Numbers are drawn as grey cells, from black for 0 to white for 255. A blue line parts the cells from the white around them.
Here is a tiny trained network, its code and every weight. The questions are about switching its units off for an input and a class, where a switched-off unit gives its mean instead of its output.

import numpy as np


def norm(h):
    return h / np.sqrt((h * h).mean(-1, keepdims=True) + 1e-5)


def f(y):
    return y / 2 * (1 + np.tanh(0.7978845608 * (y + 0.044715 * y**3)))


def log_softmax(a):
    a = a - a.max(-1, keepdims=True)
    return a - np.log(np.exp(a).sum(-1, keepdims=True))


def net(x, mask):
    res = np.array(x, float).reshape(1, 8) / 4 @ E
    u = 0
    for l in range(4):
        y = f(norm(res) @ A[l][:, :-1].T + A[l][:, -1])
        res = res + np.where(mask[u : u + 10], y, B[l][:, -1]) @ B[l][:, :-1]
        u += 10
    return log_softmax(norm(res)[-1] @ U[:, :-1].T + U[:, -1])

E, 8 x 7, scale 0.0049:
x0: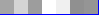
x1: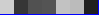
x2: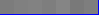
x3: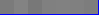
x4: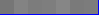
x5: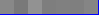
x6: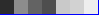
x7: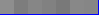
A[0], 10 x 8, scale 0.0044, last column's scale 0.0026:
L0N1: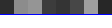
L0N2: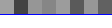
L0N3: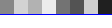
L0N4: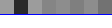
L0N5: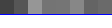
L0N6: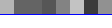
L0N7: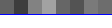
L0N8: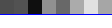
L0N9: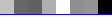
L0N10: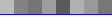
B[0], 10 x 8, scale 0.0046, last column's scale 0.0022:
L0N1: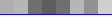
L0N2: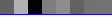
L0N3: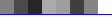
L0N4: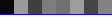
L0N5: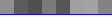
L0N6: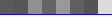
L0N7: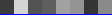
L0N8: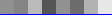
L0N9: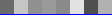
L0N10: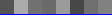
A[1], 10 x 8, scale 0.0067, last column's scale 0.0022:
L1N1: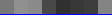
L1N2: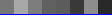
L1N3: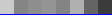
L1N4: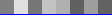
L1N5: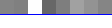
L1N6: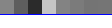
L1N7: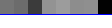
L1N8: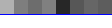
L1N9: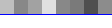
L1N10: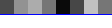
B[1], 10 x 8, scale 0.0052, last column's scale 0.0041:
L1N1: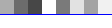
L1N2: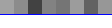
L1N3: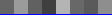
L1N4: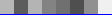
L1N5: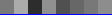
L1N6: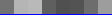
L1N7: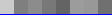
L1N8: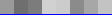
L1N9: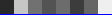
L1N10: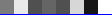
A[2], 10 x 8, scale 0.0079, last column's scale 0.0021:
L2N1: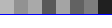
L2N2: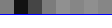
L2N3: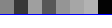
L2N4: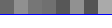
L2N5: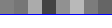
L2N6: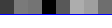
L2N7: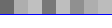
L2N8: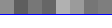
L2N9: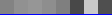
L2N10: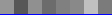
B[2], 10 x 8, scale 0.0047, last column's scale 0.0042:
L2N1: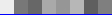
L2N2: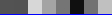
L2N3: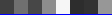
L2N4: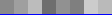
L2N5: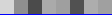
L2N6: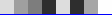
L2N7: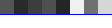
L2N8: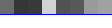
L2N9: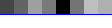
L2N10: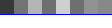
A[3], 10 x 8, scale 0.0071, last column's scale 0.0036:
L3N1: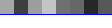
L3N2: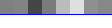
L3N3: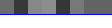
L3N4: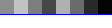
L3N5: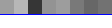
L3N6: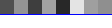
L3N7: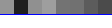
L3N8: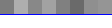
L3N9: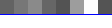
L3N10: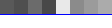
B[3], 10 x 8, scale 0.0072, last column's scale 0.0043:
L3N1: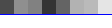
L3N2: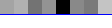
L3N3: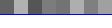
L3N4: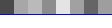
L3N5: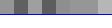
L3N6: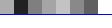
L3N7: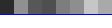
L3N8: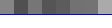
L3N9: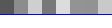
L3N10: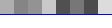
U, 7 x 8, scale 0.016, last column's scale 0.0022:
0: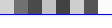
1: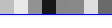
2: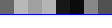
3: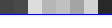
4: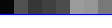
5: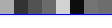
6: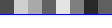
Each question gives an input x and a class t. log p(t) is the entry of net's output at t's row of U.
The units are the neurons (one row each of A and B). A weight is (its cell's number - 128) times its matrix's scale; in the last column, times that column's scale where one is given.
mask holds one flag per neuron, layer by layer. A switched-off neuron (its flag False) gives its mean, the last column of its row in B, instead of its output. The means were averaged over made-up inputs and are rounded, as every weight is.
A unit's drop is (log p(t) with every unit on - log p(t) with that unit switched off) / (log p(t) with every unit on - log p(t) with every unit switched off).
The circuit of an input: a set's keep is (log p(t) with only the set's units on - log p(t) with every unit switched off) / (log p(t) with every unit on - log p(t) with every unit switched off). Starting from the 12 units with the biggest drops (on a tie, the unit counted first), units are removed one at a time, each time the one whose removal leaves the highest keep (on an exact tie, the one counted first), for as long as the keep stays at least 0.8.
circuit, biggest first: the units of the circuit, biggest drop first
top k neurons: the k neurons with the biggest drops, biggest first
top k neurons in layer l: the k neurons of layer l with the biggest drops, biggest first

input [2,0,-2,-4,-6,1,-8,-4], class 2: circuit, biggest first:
(L1N9)
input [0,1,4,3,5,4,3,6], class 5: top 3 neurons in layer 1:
(L1N10 L1N1 L1N9)
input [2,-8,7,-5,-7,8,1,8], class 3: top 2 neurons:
(L3N9 L3N6)
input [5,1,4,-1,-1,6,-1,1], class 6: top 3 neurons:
(L1N9 L0N9 L1N3)
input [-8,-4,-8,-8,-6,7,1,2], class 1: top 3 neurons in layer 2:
(L2N6 L2N4 L2N7)
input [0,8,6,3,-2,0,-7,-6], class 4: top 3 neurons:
(L3N1 L2N6 L1N10)
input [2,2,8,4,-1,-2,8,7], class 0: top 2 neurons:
(L3N10 L3N2)
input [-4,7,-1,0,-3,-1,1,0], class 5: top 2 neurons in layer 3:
(L3N10 L3N2)
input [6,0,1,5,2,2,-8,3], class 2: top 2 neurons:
(L1N10 L2N6)
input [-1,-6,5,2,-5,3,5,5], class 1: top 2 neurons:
(L1N10 L2N6)
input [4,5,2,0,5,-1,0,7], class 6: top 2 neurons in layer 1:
(L1N9 L1N1)
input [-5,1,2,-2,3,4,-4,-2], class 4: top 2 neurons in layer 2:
(L2N2 L2N7)
